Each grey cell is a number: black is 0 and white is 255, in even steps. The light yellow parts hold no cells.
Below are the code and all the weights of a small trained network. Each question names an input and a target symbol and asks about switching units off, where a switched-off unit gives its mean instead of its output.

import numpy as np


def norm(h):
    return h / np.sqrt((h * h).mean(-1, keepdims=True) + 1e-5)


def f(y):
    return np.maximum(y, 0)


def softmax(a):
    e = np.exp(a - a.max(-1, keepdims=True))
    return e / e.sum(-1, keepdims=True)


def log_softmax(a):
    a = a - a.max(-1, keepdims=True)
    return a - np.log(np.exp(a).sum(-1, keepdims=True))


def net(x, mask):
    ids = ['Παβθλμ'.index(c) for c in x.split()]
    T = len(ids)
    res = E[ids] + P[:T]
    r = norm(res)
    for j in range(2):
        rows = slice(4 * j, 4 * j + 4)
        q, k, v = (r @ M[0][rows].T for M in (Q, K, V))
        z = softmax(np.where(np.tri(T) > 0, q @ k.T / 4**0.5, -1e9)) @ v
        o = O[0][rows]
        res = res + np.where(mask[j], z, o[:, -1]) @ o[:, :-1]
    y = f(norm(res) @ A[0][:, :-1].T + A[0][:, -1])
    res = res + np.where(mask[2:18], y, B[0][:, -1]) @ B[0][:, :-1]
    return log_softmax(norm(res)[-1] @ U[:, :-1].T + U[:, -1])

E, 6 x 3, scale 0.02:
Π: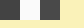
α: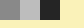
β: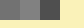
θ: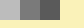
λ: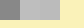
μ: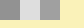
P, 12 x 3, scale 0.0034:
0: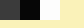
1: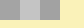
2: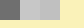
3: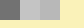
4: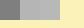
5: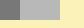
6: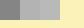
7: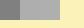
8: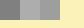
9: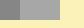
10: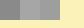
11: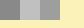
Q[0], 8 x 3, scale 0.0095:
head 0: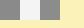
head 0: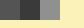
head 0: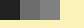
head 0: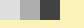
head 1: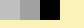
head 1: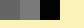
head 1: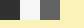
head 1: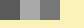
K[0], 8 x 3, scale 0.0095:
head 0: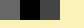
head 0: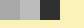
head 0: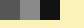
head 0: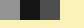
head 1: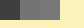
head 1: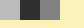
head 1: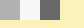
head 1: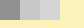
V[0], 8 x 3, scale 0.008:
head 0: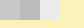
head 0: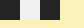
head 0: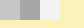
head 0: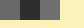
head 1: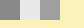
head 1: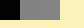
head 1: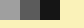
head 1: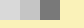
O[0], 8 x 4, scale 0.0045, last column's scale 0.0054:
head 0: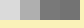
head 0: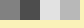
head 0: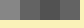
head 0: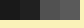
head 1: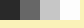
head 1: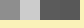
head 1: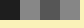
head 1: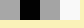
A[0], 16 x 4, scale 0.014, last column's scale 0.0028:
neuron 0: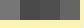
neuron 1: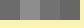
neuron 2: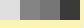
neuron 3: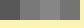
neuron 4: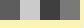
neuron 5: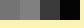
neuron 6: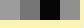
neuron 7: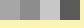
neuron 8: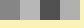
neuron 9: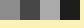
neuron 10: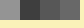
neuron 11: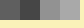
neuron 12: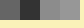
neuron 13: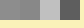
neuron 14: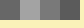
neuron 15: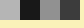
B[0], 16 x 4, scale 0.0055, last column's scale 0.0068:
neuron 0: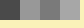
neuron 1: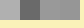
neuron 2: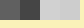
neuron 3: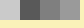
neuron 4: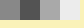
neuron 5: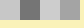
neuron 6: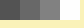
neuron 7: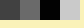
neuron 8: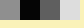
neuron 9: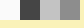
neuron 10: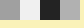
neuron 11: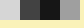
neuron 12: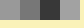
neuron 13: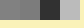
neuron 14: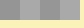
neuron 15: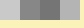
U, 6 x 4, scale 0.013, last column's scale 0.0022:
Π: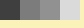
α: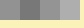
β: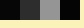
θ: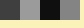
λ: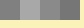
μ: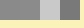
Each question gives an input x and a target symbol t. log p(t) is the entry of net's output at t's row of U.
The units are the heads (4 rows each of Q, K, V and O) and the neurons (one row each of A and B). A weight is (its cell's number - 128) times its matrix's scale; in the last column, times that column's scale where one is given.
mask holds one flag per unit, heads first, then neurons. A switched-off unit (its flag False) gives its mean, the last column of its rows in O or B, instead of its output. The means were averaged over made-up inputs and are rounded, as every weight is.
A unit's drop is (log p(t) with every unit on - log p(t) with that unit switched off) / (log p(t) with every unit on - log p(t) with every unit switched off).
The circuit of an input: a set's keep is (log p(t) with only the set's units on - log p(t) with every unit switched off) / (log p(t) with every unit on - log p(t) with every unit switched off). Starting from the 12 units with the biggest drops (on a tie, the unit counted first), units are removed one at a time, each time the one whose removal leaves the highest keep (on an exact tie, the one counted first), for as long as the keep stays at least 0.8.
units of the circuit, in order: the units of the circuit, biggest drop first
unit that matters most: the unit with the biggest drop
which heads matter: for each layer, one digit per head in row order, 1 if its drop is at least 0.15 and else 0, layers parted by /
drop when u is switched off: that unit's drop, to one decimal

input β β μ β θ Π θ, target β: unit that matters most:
head 1
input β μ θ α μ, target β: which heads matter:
11
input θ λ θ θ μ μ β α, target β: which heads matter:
00
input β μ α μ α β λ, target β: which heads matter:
10
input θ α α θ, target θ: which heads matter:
11
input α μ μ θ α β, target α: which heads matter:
10
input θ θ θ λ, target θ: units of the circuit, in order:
(head 0; neuron 7; neuron 13)
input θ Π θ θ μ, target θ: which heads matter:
00
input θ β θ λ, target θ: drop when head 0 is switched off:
0.3
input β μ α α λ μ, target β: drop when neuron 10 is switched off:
0.1
